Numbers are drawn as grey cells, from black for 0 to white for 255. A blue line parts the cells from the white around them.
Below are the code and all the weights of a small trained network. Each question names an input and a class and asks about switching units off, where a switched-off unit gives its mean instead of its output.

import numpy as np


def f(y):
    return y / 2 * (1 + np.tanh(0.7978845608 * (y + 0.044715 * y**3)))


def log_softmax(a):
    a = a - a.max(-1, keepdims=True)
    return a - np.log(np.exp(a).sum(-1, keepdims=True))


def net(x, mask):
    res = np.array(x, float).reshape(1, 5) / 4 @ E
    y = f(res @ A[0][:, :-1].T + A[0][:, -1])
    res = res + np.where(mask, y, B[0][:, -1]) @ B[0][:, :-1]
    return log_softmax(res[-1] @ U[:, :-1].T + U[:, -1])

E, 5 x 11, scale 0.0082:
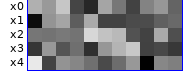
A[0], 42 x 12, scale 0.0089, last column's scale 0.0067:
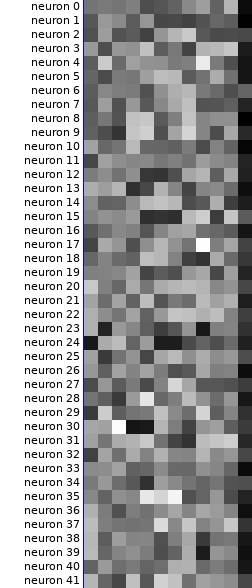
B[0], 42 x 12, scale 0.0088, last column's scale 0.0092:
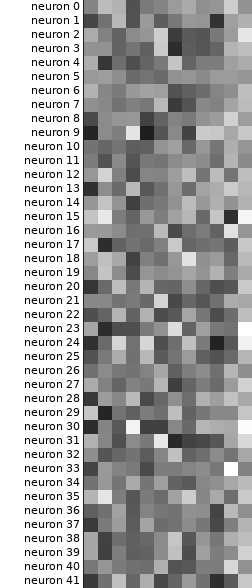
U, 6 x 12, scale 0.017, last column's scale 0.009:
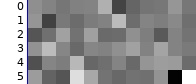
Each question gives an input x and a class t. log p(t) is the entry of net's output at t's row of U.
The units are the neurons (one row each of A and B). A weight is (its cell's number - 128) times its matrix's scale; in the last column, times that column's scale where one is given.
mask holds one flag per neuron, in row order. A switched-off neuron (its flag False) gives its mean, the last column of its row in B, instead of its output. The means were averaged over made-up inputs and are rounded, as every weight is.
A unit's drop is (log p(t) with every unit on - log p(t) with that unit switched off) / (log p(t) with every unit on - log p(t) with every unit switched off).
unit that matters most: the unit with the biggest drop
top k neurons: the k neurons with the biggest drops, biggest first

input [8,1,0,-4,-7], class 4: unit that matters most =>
neuron 30
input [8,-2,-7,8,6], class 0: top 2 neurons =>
(neuron 2; neuron 27)
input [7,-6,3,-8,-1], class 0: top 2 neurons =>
(neuron 31; neuron 3)
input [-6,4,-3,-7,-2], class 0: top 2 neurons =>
(neuron 31; neuron 3)
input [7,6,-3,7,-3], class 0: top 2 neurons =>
(neuron 2; neuron 27)
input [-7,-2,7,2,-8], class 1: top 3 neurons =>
(neuron 29; neuron 17; neuron 4)
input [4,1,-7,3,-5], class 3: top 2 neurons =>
(neuron 15; neuron 12)
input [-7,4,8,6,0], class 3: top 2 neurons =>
(neuron 35; neuron 18)
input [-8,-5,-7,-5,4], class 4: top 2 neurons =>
(neuron 9; neuron 28)
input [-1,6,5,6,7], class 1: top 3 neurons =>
(neuron 23; neuron 39; neuron 38)
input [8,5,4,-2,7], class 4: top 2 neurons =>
(neuron 30; neuron 13)
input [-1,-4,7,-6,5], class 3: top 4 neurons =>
(neuron 35; neuron 14; neuron 18; neuron 2)
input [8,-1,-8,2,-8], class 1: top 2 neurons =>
(neuron 17; neuron 29)
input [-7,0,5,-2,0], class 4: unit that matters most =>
neuron 9
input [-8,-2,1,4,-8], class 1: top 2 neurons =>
(neuron 29; neuron 4)
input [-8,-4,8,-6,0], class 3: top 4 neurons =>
(neuron 35; neuron 14; neuron 30; neuron 18)
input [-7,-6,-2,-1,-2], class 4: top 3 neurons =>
(neuron 9; neuron 28; neuron 24)
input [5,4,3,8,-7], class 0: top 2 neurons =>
(neuron 2; neuron 27)
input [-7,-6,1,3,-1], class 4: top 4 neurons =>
(neuron 9; neuron 28; neuron 24; neuron 8)
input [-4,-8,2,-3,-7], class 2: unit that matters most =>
neuron 41
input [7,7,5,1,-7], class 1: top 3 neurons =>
(neuron 17; neuron 29; neuron 4)
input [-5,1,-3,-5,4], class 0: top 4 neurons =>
(neuron 31; neuron 30; neuron 3; neuron 21)
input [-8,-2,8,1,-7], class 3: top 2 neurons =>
(neuron 35; neuron 14)
